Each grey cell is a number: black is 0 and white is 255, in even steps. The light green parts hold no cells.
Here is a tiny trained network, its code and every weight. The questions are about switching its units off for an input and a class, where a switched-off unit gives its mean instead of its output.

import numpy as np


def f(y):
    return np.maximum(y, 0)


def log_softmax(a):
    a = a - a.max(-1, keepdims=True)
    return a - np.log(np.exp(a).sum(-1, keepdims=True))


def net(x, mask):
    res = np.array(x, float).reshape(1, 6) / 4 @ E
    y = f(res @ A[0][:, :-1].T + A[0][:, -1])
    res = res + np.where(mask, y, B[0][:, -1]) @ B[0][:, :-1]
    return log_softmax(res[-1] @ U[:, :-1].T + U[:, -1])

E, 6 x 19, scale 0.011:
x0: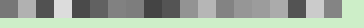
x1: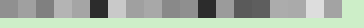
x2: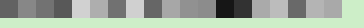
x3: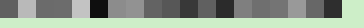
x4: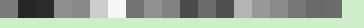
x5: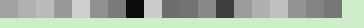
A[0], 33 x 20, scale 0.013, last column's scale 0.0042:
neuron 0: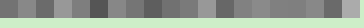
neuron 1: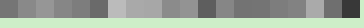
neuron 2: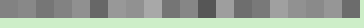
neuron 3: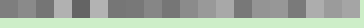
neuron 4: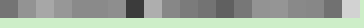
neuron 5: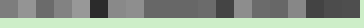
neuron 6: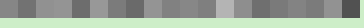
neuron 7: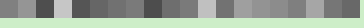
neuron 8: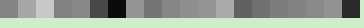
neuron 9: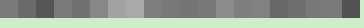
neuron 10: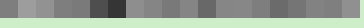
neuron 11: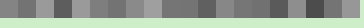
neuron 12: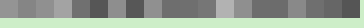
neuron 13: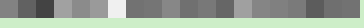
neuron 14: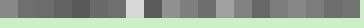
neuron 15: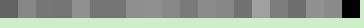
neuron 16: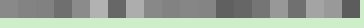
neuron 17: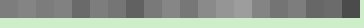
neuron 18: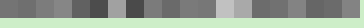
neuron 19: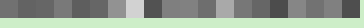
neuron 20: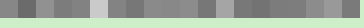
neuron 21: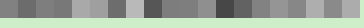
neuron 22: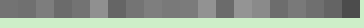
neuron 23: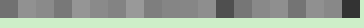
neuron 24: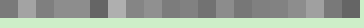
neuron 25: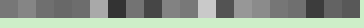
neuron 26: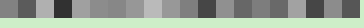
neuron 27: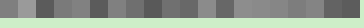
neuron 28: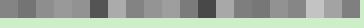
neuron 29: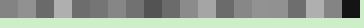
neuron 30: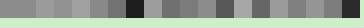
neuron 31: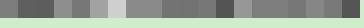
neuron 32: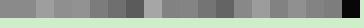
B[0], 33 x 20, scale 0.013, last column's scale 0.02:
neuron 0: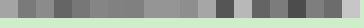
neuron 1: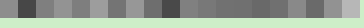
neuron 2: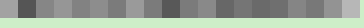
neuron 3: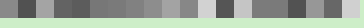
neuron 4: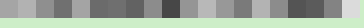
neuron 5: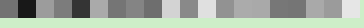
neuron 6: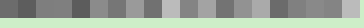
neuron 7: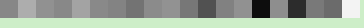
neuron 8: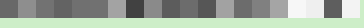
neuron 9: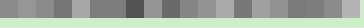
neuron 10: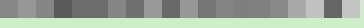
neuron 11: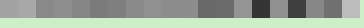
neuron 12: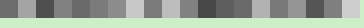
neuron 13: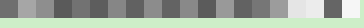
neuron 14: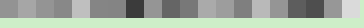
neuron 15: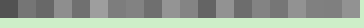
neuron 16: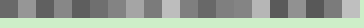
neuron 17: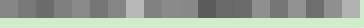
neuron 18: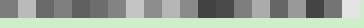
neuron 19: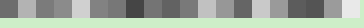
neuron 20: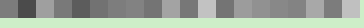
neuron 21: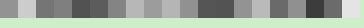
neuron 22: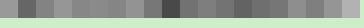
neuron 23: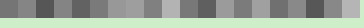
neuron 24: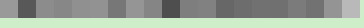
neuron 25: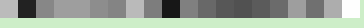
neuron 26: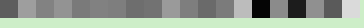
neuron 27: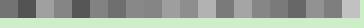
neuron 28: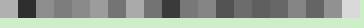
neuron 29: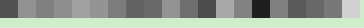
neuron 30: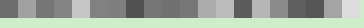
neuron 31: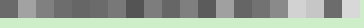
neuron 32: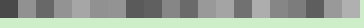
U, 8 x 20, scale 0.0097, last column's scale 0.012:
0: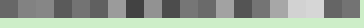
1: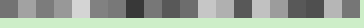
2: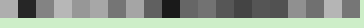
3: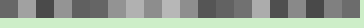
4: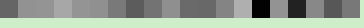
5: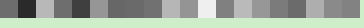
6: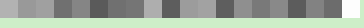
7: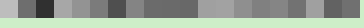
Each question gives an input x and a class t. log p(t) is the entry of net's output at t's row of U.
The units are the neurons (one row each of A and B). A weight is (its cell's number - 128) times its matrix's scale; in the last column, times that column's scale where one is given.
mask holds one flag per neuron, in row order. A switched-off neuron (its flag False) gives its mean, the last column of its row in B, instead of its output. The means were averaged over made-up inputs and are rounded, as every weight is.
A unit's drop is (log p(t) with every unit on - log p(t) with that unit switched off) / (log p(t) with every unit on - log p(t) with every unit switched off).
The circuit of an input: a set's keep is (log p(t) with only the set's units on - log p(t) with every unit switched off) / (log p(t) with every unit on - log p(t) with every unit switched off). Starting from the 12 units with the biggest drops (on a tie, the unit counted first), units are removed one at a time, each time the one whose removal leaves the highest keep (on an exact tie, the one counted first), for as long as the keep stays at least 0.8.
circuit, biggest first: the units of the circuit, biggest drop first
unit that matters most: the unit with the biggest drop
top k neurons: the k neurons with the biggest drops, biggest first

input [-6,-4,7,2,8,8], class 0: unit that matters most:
neuron 13
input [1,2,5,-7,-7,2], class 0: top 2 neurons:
neuron 8; neuron 5
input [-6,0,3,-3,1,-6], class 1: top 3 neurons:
neuron 19; neuron 14; neuron 7
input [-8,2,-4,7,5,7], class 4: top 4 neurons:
neuron 26; neuron 11; neuron 19; neuron 14
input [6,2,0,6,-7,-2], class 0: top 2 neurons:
neuron 8; neuron 10
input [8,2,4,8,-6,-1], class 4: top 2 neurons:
neuron 7; neuron 29
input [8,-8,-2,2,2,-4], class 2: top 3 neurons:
neuron 25; neuron 26; neuron 22
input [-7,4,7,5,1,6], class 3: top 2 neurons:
neuron 21; neuron 7
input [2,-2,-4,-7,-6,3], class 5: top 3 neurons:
neuron 3; neuron 13; neuron 6
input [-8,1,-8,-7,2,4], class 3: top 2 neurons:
neuron 18; neuron 12
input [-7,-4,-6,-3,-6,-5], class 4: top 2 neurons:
neuron 26; neuron 11
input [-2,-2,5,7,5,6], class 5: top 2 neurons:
neuron 5; neuron 19
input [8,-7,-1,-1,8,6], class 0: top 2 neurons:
neuron 13; neuron 31
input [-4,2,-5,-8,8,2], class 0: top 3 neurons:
neuron 13; neuron 31; neuron 5
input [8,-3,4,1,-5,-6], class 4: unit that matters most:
neuron 7
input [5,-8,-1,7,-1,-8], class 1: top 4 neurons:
neuron 19; neuron 14; neuron 28; neuron 9
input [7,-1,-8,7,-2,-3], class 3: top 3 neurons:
neuron 18; neuron 12; neuron 26
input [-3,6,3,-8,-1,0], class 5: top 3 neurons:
neuron 25; neuron 20; neuron 3
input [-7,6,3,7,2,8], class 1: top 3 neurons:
neuron 4; neuron 30; neuron 32
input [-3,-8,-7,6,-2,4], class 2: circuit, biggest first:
neuron 25
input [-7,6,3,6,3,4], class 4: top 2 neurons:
neuron 26; neuron 25
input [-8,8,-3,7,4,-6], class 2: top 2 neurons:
neuron 28; neuron 1
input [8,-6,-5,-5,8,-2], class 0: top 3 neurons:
neuron 13; neuron 31; neuron 26
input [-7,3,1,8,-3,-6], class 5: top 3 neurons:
neuron 5; neuron 7; neuron 29
